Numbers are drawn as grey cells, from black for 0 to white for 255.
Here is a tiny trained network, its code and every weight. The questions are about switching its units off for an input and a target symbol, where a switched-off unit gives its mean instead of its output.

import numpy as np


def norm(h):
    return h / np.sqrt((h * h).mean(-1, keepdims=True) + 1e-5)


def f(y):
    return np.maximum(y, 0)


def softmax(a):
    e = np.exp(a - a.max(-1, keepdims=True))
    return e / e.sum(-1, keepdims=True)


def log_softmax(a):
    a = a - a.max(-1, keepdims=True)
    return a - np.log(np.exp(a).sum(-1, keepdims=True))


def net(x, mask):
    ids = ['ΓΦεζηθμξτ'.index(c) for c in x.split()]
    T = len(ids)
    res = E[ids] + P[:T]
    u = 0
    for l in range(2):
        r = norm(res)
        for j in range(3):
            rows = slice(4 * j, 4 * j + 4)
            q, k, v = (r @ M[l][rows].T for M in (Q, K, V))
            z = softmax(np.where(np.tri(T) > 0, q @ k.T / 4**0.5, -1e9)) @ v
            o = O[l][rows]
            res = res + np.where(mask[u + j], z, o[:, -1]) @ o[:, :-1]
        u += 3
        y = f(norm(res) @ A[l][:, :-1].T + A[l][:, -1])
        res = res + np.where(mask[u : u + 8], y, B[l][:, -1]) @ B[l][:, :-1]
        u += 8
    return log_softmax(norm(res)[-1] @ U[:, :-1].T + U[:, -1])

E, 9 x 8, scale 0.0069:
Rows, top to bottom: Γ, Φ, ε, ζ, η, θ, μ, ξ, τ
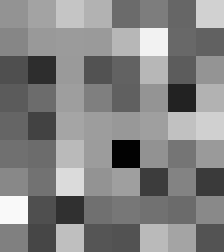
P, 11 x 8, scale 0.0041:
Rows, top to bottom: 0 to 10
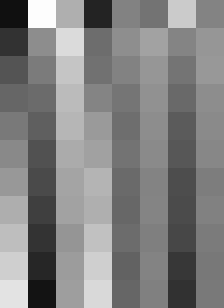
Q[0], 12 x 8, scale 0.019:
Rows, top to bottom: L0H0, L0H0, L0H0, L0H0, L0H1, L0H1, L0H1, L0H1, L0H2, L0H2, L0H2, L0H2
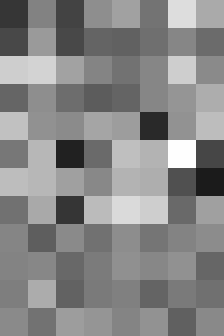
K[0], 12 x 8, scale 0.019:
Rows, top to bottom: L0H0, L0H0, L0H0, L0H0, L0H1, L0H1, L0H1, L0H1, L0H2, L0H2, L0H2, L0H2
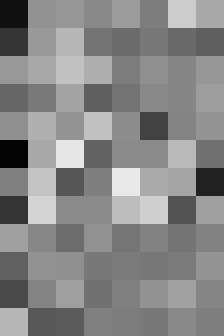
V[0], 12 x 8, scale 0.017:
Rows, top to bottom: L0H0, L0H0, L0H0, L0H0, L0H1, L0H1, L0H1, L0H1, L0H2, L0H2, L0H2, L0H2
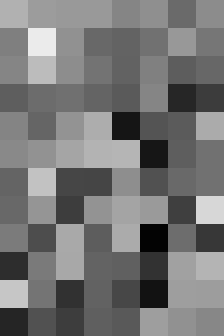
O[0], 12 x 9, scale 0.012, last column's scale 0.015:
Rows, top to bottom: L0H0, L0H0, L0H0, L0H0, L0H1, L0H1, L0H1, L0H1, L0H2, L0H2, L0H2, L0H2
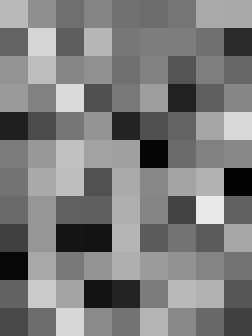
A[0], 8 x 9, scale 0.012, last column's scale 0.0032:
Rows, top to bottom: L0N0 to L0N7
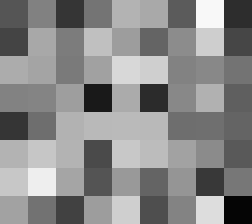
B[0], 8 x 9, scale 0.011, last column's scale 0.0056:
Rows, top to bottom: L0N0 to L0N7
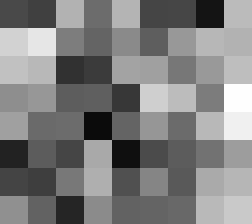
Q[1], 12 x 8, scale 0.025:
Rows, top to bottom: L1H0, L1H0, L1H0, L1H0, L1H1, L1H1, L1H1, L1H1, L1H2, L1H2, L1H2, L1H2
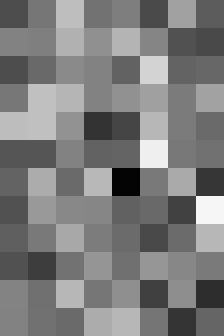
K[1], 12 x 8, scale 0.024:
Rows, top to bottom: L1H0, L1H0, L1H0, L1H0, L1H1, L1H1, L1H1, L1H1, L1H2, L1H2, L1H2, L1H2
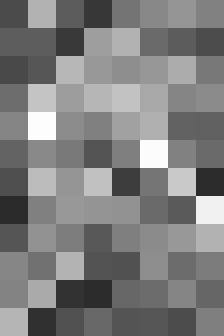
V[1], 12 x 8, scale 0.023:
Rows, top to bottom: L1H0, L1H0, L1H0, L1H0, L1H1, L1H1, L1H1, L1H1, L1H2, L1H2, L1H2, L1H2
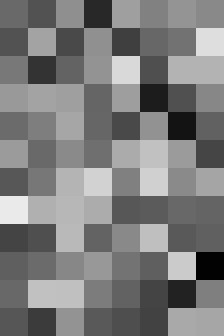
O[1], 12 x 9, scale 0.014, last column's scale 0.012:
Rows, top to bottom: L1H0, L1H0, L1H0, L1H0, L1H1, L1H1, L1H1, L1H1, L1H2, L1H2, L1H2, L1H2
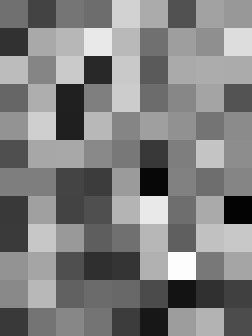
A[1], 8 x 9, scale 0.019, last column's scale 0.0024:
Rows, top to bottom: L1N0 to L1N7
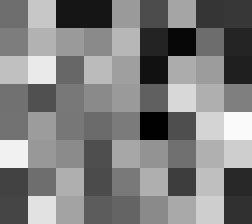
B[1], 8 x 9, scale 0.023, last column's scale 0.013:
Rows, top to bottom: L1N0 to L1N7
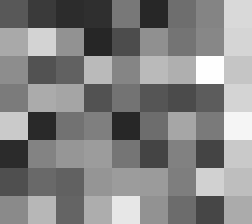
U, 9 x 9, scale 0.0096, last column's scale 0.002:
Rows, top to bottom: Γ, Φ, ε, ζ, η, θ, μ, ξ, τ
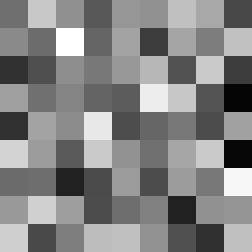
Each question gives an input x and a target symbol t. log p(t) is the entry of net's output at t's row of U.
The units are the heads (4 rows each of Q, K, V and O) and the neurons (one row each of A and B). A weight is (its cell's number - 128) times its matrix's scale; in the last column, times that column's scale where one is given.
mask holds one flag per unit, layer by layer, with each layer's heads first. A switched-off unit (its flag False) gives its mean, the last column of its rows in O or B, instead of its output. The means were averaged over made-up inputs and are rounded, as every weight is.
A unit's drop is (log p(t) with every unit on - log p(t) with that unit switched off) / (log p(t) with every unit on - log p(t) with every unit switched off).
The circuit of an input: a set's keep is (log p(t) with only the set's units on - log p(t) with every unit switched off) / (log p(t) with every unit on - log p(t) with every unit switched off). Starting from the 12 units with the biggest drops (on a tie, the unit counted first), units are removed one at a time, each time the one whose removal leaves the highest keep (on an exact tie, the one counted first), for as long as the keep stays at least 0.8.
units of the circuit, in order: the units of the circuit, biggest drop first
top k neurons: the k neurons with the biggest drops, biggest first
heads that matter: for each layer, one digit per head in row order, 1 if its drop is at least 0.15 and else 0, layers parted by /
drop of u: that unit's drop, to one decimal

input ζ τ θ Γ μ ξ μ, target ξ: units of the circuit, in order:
L1H2; L0H2; L0H0
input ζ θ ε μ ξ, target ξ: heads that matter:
111 / 001
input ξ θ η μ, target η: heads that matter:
001 / 100
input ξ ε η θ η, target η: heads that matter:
001 / 100
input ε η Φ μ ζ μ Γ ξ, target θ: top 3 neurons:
L0N4; L1N7; L1N2
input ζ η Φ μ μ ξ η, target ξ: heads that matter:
111 / 001
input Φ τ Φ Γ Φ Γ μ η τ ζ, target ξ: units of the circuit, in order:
L1H2; L0H0; L1N1
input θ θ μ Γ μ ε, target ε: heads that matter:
100 / 001
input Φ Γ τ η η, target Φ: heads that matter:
101 / 000
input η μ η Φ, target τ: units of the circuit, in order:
L0H2
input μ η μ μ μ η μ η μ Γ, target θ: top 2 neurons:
L1N2; L1N0
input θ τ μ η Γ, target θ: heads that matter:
100 / 100
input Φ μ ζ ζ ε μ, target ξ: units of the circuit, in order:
L1N1; L1H2; L0H0
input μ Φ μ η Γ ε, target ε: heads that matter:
110 / 001
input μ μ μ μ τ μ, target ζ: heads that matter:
010 / 011
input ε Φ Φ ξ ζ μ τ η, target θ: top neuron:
L1N7
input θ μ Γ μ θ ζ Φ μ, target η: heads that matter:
111 / 011
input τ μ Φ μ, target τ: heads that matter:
000 / 001
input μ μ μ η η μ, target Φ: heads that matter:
010 / 100
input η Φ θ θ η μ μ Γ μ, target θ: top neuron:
L1N2
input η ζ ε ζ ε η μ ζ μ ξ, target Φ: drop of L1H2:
0.2
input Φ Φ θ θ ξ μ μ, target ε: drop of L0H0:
0.1
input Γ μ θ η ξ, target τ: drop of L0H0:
0.5
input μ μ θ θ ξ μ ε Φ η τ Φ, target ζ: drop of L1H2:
0.4
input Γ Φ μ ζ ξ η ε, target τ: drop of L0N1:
0.1
